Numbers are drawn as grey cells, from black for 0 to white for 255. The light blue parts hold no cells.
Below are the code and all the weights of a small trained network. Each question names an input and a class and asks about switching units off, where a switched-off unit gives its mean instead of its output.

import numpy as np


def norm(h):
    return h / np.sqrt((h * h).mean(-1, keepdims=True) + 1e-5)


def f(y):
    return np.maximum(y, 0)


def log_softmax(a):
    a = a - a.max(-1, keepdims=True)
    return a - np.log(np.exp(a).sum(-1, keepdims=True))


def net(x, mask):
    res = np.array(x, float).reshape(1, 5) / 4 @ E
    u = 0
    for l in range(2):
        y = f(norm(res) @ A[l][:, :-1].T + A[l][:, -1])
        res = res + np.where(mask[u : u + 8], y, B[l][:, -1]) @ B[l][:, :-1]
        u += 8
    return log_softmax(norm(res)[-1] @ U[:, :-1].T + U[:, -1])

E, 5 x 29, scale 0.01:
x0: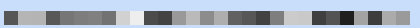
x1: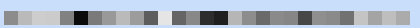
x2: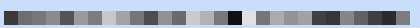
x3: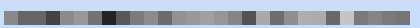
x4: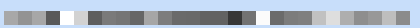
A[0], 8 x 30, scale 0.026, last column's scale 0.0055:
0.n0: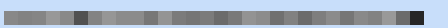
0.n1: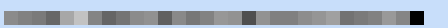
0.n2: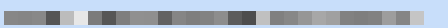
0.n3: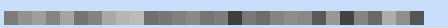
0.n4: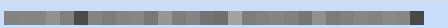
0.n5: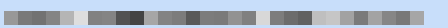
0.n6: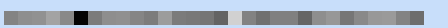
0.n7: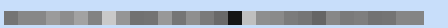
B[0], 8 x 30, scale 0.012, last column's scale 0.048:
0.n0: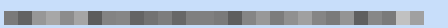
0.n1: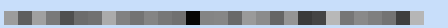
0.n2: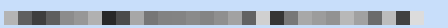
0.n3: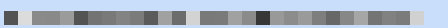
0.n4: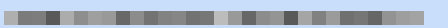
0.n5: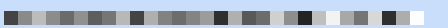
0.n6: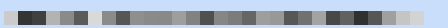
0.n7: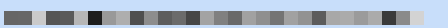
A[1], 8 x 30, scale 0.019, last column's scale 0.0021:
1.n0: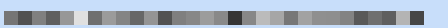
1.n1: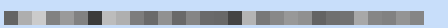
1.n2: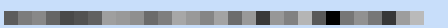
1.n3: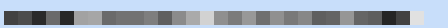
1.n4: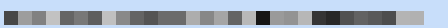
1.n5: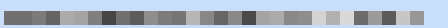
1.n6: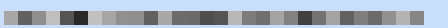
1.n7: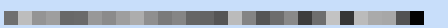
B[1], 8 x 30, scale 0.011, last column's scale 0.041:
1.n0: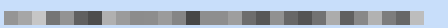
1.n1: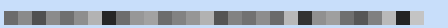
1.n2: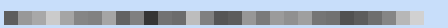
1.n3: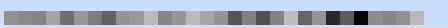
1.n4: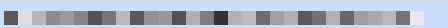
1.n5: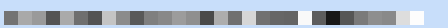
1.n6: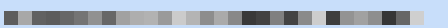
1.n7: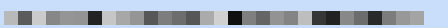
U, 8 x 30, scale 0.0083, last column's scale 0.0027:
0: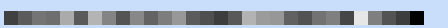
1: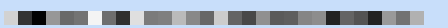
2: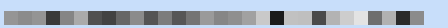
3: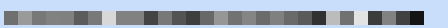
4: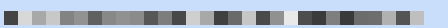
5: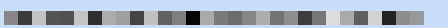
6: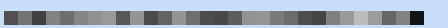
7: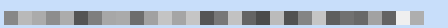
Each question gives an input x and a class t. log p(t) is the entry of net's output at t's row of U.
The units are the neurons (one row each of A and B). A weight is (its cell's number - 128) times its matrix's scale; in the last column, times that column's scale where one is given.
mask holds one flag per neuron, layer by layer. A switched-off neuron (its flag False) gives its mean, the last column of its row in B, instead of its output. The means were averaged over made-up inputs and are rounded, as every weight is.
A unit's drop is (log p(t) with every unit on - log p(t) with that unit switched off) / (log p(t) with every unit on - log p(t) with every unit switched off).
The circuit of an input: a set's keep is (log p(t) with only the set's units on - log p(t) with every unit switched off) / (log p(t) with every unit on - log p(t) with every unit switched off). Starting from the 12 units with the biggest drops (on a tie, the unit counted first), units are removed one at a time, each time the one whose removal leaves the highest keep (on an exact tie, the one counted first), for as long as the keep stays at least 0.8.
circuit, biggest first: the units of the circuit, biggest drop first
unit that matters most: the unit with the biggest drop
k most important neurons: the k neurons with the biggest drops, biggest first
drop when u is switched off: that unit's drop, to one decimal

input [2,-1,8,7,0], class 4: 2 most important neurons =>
(0.n5, 0.n1)
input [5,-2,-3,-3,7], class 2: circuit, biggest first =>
(0.n2)
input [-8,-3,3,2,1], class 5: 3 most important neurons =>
(0.n5, 0.n6, 0.n3)
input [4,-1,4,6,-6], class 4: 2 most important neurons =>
(0.n2, 0.n5)
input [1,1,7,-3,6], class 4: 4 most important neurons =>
(0.n3, 0.n5, 1.n1, 0.n1)
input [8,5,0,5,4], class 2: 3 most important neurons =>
(0.n2, 0.n5, 0.n6)
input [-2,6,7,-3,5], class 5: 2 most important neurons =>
(0.n7, 1.n0)
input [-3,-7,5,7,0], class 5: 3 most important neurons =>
(0.n3, 0.n6, 1.n6)
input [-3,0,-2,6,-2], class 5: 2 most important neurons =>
(0.n6, 0.n3)
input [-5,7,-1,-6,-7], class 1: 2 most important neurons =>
(0.n6, 0.n5)
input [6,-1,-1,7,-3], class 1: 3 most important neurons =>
(1.n4, 0.n5, 0.n7)
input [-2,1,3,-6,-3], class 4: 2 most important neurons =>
(0.n2, 0.n5)
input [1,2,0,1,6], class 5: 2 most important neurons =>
(0.n5, 0.n1)
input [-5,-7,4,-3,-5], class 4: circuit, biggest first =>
(0.n5)
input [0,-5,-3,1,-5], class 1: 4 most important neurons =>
(0.n3, 0.n7, 0.n5, 1.n4)
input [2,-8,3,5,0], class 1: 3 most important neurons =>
(0.n5, 0.n7, 1.n4)
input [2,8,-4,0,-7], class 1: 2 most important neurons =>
(0.n6, 0.n5)
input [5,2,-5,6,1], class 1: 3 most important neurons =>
(0.n7, 1.n4, 0.n5)
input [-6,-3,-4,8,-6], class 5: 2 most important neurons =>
(0.n6, 0.n3)
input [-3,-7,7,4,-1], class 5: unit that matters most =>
0.n3
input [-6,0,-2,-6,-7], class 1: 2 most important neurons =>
(0.n5, 0.n6)
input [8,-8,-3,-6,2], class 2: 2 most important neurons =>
(0.n2, 0.n6)
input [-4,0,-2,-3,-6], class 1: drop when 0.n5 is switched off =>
0.2
